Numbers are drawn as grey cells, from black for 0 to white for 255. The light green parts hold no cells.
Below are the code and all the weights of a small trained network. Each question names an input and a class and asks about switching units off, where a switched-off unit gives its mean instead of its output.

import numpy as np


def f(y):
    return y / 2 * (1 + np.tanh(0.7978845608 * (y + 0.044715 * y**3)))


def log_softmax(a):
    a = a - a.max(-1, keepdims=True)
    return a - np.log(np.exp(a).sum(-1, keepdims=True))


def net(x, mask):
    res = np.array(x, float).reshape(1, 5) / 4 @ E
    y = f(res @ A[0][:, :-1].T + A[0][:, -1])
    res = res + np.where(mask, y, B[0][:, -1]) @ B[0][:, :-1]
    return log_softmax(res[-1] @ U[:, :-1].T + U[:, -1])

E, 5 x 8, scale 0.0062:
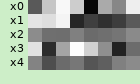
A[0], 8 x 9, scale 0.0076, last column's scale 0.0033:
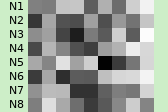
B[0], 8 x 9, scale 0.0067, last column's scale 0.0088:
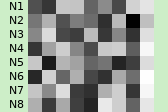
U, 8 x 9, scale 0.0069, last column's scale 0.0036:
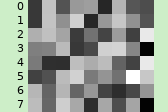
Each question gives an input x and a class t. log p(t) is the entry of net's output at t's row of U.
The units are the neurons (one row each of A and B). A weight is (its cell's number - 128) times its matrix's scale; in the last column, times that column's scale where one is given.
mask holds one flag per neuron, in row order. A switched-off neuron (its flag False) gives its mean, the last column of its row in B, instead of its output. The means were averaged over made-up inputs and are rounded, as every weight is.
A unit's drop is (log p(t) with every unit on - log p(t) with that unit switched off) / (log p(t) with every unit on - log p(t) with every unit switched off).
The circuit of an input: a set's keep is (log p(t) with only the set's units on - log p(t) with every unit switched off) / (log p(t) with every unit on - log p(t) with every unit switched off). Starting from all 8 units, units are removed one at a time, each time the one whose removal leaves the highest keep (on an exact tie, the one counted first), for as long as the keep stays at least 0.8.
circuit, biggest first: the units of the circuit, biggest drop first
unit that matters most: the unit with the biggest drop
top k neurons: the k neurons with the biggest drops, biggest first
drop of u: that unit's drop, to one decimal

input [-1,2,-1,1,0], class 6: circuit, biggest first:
(N4; N6; N8)
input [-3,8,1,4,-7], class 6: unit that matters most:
N5
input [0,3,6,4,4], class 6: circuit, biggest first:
(N4; N5)
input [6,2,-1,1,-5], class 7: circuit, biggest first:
(N1; N6)
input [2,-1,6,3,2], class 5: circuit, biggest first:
(N7; N3; N2)
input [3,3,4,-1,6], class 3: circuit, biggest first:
(N8; N7; N6)
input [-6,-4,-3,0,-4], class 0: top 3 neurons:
(N5; N8; N7)
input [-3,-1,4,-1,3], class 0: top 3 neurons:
(N7; N8; N5)
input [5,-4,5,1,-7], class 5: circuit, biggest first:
(N1; N7)
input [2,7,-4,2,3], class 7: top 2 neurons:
(N5; N3)
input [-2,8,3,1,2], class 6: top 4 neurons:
(N5; N4; N6; N2)
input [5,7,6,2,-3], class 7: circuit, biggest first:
(N5; N3)
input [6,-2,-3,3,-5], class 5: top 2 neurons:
(N1; N7)
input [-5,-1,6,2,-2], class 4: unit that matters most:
N7
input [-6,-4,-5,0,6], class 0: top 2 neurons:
(N5; N8)
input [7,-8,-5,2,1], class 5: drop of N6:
-0.1
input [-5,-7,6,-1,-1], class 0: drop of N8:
0.1
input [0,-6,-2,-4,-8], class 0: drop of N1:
0.1
